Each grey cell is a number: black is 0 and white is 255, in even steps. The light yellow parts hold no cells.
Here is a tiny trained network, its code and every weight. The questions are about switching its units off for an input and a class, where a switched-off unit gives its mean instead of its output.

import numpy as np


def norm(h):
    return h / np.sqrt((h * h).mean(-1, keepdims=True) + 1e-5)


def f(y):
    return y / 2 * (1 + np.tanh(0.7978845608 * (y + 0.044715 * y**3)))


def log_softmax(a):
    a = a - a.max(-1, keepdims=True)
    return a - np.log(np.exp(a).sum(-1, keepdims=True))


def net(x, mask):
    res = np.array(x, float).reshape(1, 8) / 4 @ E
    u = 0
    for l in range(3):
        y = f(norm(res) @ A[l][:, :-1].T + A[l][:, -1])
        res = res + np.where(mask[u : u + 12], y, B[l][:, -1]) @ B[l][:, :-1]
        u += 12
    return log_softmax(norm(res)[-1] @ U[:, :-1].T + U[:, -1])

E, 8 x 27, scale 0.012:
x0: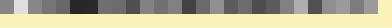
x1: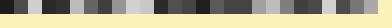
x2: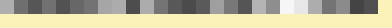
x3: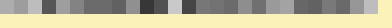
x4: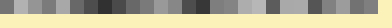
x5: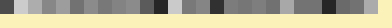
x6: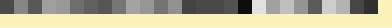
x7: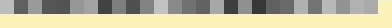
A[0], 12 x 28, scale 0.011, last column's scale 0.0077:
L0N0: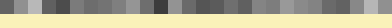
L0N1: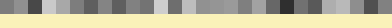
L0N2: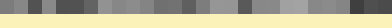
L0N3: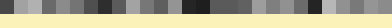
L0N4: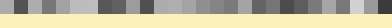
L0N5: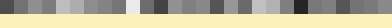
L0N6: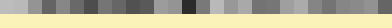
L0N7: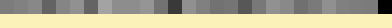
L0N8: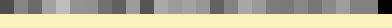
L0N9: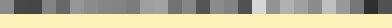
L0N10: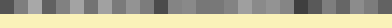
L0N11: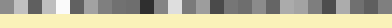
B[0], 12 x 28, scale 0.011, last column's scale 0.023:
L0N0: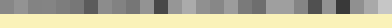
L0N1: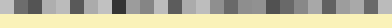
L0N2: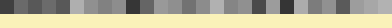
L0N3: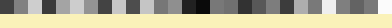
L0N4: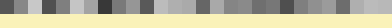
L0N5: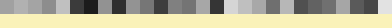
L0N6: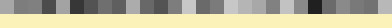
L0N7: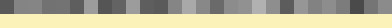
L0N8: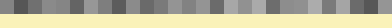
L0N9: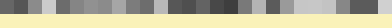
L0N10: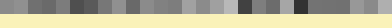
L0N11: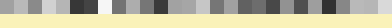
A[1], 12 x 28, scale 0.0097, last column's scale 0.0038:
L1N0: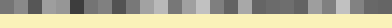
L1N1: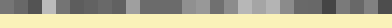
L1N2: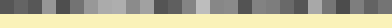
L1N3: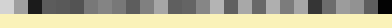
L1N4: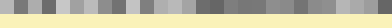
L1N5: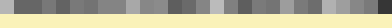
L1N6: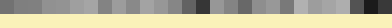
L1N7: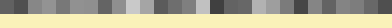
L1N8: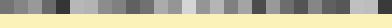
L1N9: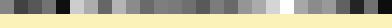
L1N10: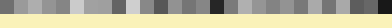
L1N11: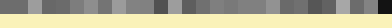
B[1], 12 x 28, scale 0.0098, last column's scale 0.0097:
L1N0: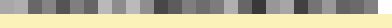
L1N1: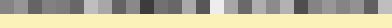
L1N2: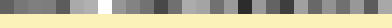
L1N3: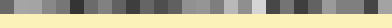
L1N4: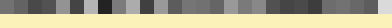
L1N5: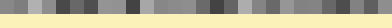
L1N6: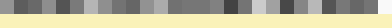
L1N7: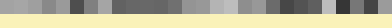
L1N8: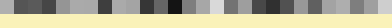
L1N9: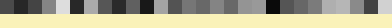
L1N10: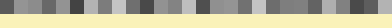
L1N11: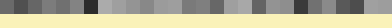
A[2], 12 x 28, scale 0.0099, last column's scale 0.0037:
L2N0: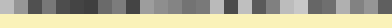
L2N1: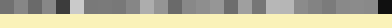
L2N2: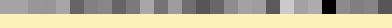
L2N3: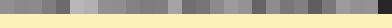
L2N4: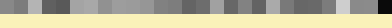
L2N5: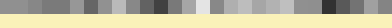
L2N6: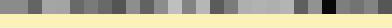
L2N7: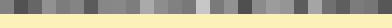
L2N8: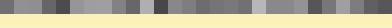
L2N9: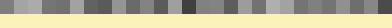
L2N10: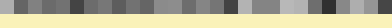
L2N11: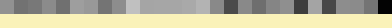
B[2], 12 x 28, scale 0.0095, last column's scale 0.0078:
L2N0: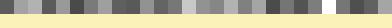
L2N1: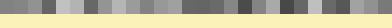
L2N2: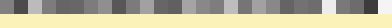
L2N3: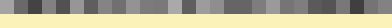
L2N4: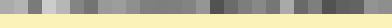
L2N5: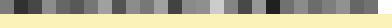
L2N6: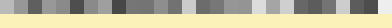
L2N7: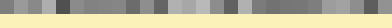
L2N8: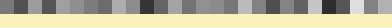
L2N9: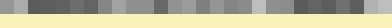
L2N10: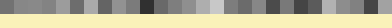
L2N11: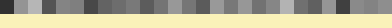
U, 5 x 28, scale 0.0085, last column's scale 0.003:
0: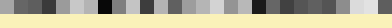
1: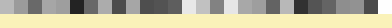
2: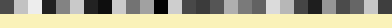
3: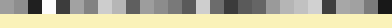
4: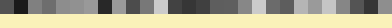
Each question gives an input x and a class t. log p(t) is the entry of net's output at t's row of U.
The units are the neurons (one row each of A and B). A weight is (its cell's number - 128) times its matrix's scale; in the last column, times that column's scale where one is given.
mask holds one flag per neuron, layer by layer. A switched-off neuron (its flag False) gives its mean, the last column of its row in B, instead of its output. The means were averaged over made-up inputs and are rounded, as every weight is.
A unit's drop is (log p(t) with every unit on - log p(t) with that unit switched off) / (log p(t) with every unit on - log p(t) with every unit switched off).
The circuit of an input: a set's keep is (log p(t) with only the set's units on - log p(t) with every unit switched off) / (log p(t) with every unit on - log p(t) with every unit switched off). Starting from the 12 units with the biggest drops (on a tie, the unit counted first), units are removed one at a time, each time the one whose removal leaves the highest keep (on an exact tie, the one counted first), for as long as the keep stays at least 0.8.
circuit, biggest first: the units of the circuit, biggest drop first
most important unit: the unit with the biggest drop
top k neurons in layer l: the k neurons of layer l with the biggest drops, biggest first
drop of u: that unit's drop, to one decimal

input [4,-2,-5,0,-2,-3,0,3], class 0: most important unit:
L0N4
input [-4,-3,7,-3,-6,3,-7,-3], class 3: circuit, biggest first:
[L0N5, L0N6]
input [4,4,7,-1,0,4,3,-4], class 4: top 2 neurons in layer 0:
[L0N11, L0N9]
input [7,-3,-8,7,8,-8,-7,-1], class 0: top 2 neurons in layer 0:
[L0N4, L0N5]
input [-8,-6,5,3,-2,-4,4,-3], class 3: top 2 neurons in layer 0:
[L0N9, L0N5]
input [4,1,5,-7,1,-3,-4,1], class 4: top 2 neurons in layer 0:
[L0N11, L0N5]
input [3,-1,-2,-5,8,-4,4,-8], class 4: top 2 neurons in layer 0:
[L0N3, L0N9]
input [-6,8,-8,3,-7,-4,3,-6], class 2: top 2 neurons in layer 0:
[L0N11, L0N1]
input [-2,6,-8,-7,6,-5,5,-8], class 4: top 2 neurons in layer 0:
[L0N3, L0N11]
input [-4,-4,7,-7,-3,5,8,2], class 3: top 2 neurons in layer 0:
[L0N11, L0N3]
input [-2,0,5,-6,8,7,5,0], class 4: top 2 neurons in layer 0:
[L0N9, L0N3]
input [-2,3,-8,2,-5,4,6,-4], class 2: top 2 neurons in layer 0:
[L0N3, L0N1]
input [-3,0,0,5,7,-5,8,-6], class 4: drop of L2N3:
0.0
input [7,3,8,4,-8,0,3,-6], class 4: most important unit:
L0N11
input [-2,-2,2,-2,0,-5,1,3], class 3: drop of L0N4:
0.1
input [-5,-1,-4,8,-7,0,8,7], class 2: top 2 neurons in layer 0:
[L0N5, L0N1]
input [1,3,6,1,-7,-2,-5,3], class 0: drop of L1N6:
0.1
